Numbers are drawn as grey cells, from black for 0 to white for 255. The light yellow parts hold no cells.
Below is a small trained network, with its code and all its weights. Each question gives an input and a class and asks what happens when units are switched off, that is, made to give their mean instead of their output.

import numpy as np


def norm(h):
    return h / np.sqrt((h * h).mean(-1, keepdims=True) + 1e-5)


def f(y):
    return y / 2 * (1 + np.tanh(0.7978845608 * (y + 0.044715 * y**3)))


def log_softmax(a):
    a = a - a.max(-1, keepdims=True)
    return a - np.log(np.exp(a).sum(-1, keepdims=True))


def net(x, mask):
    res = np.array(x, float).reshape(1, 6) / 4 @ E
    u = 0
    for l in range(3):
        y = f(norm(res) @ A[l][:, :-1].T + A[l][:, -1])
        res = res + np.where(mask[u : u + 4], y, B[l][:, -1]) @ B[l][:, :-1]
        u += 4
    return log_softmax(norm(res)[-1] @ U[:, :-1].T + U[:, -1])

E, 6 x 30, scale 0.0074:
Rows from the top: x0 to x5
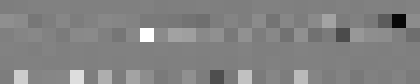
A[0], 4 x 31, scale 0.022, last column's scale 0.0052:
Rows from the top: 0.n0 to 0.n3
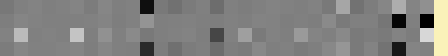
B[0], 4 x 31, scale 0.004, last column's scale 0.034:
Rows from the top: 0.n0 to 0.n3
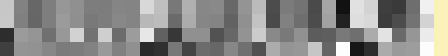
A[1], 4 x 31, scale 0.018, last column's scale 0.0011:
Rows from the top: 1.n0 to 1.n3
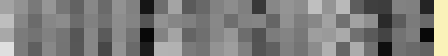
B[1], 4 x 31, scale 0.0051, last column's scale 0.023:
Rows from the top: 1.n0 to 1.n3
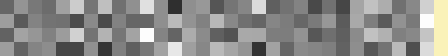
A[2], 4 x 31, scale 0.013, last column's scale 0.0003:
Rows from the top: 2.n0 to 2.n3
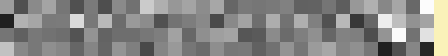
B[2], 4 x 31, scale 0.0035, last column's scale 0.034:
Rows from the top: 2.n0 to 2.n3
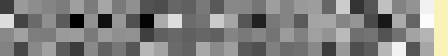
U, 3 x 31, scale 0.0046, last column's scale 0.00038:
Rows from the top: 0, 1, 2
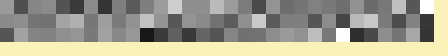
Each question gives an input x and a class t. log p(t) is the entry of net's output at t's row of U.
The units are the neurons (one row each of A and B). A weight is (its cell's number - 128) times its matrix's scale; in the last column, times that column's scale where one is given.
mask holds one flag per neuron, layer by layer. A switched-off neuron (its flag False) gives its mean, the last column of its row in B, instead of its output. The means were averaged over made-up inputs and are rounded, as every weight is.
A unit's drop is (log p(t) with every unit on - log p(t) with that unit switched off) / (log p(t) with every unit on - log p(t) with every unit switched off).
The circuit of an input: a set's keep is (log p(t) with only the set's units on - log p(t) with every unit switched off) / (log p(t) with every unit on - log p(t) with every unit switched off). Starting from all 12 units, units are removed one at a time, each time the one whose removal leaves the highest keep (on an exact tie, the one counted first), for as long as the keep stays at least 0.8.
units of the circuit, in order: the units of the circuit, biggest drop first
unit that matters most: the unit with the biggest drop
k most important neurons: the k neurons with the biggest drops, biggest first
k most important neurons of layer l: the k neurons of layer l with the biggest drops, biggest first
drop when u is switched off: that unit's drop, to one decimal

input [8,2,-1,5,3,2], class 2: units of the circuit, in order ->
[0.n3]
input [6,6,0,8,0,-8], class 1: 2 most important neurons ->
[0.n3, 0.n0]
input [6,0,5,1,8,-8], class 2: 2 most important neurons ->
[0.n3, 0.n0]
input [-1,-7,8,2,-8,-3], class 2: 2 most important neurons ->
[0.n2, 0.n3]
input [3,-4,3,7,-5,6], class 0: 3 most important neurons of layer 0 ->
[0.n0, 0.n1, 0.n3]
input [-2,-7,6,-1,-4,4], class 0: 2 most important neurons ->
[0.n0, 2.n1]
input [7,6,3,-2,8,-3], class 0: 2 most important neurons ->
[0.n1, 0.n2]
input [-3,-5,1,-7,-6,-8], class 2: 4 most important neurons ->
[0.n3, 0.n0, 0.n1, 0.n2]
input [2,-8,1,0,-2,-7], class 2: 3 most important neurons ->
[0.n3, 0.n1, 0.n0]
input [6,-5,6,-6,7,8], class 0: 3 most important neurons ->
[2.n1, 0.n0, 0.n1]
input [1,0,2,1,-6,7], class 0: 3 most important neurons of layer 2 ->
[2.n1, 2.n0, 2.n2]
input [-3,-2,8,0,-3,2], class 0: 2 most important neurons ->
[0.n0, 0.n1]
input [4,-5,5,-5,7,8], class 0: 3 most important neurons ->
[2.n1, 0.n0, 0.n1]
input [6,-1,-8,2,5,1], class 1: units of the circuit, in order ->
[0.n0]
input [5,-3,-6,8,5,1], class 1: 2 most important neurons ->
[0.n0, 2.n1]
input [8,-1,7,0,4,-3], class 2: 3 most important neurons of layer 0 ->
[0.n3, 0.n0, 0.n2]
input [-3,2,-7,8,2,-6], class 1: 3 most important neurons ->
[0.n3, 0.n2, 0.n1]
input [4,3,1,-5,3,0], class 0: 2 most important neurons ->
[0.n1, 0.n2]
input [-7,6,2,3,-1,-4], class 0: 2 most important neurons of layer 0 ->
[0.n1, 0.n2]
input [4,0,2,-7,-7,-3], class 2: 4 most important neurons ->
[0.n3, 0.n0, 0.n1, 0.n2]
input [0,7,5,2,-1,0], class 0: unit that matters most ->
0.n2
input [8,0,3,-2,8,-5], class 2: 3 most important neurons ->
[0.n3, 0.n0, 0.n1]
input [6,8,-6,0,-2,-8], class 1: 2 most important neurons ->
[0.n3, 0.n2]
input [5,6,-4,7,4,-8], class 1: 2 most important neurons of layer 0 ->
[0.n3, 0.n2]
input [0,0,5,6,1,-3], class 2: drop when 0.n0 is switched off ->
0.8
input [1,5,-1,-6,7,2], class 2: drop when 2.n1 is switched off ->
0.0
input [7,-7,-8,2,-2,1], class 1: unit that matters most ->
2.n1
